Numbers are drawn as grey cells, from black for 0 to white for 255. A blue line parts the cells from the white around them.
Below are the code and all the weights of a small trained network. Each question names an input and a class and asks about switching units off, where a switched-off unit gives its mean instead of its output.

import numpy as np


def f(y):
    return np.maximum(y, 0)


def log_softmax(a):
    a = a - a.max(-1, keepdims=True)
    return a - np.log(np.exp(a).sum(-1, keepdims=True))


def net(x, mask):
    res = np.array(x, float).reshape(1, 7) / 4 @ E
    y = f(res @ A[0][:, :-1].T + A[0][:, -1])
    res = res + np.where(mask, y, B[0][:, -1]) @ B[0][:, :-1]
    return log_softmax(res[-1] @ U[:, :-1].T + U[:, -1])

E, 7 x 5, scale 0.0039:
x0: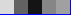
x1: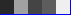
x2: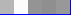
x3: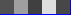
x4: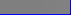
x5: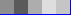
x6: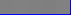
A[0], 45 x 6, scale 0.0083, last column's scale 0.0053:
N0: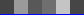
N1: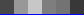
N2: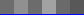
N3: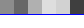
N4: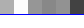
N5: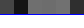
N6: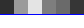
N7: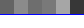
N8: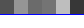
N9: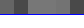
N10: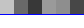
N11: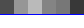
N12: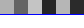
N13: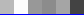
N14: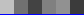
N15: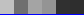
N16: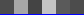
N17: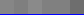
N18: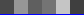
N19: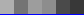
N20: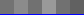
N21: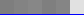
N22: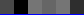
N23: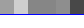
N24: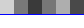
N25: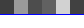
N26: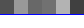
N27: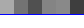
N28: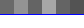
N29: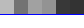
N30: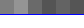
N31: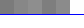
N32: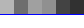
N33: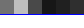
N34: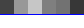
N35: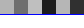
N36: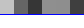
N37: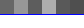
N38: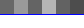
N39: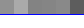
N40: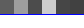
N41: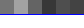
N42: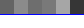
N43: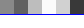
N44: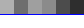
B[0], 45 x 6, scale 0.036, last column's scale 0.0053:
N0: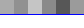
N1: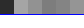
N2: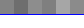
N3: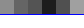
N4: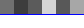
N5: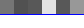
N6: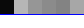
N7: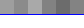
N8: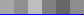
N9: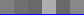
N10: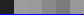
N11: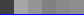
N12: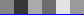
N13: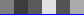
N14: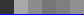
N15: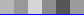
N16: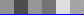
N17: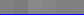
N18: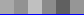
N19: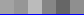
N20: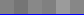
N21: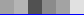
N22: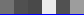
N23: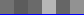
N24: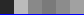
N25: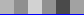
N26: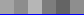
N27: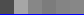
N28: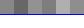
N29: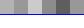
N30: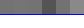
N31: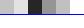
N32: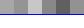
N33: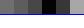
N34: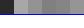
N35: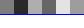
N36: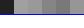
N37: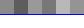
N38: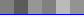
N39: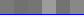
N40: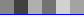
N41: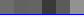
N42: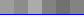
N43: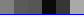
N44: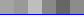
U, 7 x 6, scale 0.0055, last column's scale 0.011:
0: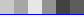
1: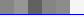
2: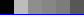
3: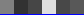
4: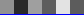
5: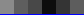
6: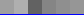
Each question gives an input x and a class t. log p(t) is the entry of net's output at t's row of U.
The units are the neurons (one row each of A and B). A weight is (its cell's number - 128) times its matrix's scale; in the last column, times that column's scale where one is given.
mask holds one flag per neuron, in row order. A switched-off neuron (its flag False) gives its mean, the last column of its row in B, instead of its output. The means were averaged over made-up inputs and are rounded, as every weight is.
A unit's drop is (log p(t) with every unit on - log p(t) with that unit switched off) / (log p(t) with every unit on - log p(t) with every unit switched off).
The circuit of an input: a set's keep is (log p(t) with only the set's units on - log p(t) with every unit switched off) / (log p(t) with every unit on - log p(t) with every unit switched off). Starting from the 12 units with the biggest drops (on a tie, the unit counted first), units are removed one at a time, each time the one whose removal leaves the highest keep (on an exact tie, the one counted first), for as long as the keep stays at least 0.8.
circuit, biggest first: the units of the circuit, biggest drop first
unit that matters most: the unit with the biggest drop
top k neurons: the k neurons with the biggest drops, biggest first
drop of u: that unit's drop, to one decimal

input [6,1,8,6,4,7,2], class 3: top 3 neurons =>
N13, N4, N23
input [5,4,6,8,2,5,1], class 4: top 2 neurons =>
N16, N40
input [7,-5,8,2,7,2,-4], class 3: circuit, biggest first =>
N13
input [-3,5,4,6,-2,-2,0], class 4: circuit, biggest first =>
N16, N40
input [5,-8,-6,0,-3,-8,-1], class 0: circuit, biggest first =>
N15, N29
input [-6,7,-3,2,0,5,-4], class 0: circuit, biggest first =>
N25, N0
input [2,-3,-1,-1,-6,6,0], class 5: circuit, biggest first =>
N43, N3
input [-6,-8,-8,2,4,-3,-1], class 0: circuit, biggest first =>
N15, N29
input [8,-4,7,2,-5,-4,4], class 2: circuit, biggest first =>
N24, N10
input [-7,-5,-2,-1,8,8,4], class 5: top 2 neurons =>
N43, N3
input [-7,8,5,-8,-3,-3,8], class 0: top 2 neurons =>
N25, N0
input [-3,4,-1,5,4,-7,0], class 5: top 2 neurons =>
N33, N41
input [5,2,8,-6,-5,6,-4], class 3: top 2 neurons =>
N13, N4
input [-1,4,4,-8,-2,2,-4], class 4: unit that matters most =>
N35
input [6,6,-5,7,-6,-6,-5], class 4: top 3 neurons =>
N16, N40, N37
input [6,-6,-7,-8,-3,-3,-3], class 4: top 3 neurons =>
N35, N12, N13
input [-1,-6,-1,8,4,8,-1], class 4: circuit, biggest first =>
N40, N16
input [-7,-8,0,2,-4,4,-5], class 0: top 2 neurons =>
N15, N29
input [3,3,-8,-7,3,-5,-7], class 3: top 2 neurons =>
N22, N5
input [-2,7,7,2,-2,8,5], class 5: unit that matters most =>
N43
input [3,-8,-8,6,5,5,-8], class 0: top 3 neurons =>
N15, N29, N32
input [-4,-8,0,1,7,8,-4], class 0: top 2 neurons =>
N15, N29
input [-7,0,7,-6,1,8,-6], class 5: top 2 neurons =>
N43, N3
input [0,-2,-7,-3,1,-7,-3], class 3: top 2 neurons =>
N22, N5
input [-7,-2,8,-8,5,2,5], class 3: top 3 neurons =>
N13, N4, N23
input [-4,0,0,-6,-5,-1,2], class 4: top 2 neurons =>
N35, N12
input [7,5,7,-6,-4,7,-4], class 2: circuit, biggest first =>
N24
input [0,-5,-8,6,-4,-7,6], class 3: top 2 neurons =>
N22, N5
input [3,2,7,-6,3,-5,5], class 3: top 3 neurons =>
N13, N4, N23
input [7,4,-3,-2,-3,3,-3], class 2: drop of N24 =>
0.2
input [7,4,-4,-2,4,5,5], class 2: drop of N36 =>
0.2
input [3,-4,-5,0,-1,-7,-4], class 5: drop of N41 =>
0.1
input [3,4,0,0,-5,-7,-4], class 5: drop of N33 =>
0.5
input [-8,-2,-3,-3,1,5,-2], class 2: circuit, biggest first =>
N6
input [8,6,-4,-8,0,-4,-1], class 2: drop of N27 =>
0.1
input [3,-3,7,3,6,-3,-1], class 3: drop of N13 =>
0.2
